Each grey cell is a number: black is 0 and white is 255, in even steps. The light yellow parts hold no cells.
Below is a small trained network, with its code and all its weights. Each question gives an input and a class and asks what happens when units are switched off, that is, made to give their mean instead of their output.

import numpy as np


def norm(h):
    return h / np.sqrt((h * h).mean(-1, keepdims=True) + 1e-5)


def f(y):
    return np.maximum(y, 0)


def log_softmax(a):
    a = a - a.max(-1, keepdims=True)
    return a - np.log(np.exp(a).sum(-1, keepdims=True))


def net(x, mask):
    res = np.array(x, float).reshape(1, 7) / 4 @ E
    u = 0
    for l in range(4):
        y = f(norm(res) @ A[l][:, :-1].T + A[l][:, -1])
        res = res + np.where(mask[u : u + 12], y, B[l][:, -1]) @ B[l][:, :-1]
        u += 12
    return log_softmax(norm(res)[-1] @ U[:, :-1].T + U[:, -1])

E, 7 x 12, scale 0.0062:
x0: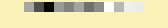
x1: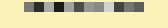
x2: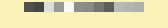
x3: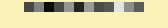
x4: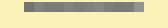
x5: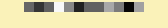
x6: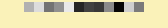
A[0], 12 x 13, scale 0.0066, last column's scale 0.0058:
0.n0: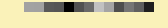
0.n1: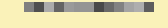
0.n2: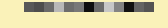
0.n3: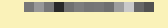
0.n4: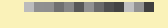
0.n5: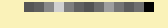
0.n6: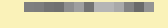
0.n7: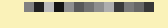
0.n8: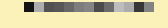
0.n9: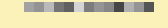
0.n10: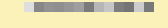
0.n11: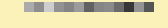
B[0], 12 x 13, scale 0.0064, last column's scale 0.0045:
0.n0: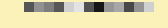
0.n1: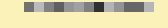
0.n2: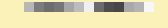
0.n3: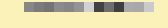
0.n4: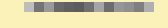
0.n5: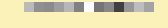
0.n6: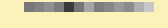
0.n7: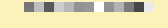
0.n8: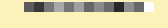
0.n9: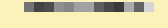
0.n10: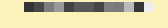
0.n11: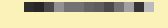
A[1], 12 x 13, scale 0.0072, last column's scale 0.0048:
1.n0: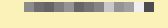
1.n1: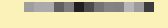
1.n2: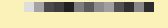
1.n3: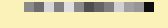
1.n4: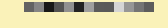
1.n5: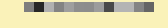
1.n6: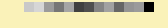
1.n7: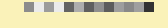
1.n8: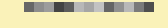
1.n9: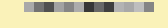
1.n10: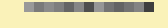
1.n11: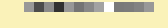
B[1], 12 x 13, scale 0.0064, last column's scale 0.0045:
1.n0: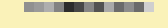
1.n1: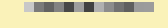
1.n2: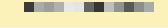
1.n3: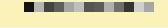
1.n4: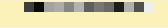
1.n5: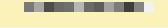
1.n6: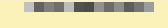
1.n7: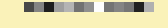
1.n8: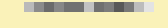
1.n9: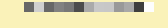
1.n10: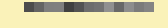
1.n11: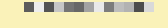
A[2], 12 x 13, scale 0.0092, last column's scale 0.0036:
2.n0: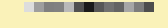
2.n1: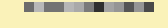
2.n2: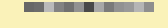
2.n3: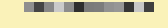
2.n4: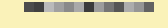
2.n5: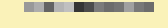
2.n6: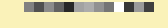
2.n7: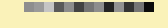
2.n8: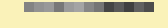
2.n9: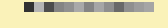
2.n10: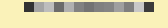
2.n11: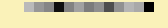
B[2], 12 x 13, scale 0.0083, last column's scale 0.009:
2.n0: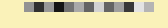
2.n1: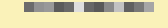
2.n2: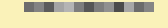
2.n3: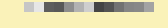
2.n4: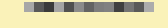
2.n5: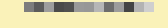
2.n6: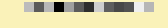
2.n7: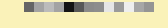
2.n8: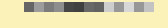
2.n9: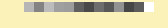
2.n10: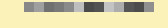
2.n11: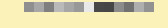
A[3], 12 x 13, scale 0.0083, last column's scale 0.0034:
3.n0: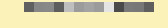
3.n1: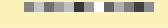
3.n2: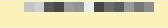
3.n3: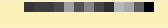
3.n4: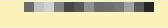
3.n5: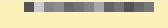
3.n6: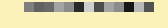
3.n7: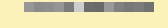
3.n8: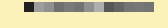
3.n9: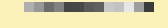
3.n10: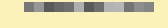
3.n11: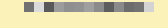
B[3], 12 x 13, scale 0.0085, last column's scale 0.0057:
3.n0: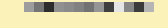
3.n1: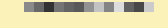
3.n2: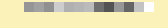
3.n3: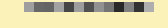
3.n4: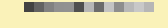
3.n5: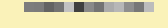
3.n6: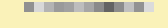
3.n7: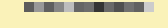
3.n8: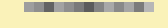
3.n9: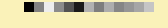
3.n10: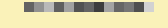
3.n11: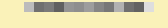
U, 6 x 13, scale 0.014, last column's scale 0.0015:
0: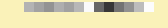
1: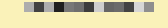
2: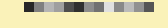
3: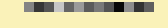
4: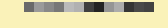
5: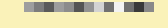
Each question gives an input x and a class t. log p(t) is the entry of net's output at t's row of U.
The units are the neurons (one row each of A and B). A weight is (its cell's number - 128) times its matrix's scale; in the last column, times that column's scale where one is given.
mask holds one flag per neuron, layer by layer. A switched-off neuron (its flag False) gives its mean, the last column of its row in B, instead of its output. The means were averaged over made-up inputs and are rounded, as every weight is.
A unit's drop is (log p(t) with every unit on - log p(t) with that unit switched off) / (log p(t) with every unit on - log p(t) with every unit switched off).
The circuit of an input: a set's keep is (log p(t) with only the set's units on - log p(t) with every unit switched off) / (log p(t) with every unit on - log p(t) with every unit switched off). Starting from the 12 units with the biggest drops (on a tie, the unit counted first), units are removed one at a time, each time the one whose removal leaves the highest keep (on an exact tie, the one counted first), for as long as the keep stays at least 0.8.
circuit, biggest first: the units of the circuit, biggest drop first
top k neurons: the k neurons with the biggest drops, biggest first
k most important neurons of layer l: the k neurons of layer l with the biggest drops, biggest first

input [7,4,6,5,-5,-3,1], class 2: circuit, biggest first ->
3.n9
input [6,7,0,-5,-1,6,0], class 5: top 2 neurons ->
1.n11, 0.n7
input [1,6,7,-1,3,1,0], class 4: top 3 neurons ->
1.n3, 2.n10, 2.n1
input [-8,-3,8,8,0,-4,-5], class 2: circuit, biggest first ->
2.n7, 3.n4
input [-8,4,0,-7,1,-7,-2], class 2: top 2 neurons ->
2.n8, 0.n2
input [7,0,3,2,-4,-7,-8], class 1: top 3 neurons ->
2.n6, 0.n2, 2.n3
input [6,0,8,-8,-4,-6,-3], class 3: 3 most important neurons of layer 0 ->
0.n9, 0.n10, 0.n0
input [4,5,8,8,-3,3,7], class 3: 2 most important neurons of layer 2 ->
2.n6, 2.n4
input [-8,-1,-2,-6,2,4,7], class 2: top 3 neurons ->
2.n7, 2.n8, 2.n6
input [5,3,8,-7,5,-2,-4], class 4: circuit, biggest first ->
1.n3, 2.n10
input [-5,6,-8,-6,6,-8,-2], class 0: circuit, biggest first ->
1.n8, 3.n2
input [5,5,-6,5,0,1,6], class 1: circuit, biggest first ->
2.n0, 2.n5
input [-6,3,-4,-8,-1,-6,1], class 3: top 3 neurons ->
0.n9, 0.n11, 0.n2
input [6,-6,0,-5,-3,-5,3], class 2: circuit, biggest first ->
0.n10, 3.n9
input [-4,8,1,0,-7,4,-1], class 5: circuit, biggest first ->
0.n7
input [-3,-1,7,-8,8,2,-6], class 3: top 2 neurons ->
0.n11, 2.n4
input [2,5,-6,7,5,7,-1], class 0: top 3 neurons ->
0.n2, 0.n10, 3.n6
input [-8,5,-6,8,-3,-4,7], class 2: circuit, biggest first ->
2.n7, 3.n4
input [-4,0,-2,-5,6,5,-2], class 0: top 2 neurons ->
1.n4, 0.n5
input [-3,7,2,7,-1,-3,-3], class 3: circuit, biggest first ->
3.n3
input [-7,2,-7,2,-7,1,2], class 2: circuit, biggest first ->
2.n8, 3.n4
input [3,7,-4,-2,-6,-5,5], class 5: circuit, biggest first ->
0.n7, 1.n11
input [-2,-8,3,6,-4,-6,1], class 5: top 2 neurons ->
1.n9, 0.n10
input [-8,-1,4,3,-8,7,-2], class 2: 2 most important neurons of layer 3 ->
3.n9, 3.n4
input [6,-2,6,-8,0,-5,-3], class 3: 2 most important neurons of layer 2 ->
2.n8, 2.n4
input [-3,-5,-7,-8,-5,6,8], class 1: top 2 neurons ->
2.n0, 2.n5
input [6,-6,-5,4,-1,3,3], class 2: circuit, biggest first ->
3.n9
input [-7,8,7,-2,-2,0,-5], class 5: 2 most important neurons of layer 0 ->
0.n7, 0.n0
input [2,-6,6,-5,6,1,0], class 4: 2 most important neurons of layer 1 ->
1.n3, 1.n5
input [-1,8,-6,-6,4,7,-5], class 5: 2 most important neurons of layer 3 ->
3.n0, 3.n2
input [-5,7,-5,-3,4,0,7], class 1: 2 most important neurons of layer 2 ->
2.n0, 2.n5
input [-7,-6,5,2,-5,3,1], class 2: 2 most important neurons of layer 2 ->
2.n7, 2.n8
